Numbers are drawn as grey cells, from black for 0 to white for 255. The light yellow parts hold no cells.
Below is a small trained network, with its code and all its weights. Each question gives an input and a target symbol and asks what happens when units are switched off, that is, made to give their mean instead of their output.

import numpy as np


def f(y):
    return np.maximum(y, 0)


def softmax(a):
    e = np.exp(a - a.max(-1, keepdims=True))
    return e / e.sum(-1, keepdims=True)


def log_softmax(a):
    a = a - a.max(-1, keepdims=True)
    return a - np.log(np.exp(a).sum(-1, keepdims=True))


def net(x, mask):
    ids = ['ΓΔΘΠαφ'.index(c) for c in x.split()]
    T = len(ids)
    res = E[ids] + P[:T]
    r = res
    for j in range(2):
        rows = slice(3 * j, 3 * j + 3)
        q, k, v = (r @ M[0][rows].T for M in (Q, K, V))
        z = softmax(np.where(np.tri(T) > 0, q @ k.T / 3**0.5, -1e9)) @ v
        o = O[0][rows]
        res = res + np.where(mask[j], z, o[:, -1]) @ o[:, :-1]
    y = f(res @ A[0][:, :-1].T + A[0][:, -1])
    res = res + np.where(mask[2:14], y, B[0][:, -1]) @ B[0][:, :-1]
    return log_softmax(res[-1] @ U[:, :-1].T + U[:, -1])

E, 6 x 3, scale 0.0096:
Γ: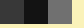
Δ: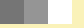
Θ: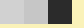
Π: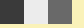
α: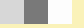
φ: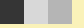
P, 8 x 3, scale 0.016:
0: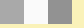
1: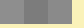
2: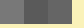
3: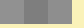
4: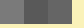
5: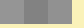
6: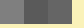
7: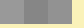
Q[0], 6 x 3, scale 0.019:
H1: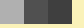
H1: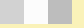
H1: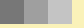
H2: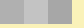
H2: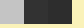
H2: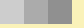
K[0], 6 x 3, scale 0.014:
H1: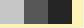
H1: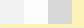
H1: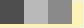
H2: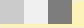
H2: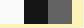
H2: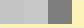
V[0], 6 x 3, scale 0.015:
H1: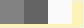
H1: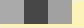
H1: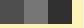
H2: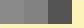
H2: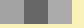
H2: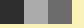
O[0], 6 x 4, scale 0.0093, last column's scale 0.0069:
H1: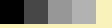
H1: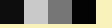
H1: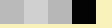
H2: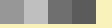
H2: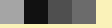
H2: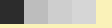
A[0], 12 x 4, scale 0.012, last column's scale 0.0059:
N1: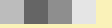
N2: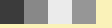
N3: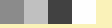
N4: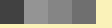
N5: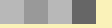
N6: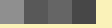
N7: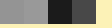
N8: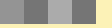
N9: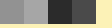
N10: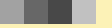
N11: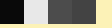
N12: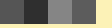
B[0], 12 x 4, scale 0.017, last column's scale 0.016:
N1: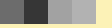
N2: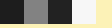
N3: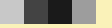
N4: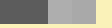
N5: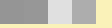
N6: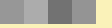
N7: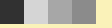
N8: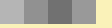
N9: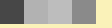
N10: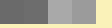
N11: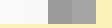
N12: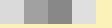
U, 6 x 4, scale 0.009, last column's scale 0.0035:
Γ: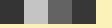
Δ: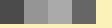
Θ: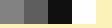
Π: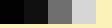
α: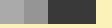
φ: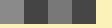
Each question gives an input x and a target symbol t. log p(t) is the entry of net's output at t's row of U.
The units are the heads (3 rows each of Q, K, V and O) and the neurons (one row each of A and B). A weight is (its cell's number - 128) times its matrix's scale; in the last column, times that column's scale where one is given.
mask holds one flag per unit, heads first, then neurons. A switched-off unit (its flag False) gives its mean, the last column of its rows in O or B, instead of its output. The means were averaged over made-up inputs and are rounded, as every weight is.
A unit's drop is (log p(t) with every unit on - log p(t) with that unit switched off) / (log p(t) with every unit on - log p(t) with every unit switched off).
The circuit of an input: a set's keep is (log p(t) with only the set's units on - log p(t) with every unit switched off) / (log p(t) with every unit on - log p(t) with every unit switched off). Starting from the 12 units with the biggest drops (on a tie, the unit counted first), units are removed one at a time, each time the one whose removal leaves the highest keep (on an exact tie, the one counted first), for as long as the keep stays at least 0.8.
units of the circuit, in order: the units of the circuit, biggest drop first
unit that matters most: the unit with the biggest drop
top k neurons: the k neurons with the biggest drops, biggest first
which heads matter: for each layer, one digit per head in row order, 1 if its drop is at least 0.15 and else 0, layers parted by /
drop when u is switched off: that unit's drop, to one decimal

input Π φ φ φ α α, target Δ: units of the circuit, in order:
(H2; N5)
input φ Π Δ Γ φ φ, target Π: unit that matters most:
H1
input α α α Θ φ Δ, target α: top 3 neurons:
(N12; N6; N2)
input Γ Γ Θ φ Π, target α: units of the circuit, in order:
(N11; H1)
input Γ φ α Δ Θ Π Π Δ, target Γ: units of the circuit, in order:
(N11; H1; N2)
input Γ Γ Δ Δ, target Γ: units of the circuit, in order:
(H1; N11; N2)
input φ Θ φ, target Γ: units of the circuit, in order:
(H2; N11; N2)
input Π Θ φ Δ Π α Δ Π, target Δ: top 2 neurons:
(N5; N12)
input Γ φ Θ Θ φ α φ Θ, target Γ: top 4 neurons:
(N7; N9; N12; N10)
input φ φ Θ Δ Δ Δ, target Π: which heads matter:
01
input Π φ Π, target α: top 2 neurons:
(N3; N2)
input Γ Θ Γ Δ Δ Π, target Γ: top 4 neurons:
(N11; N2; N4; N3)
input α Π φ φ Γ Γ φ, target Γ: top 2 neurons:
(N11; N12)
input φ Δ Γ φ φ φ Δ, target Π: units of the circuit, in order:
(N11)
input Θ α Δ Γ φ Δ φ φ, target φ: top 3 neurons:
(N2; N3; N1)
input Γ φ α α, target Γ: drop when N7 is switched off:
-0.1
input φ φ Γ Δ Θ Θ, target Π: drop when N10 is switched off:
0.1
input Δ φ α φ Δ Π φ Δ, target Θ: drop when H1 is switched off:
0.8
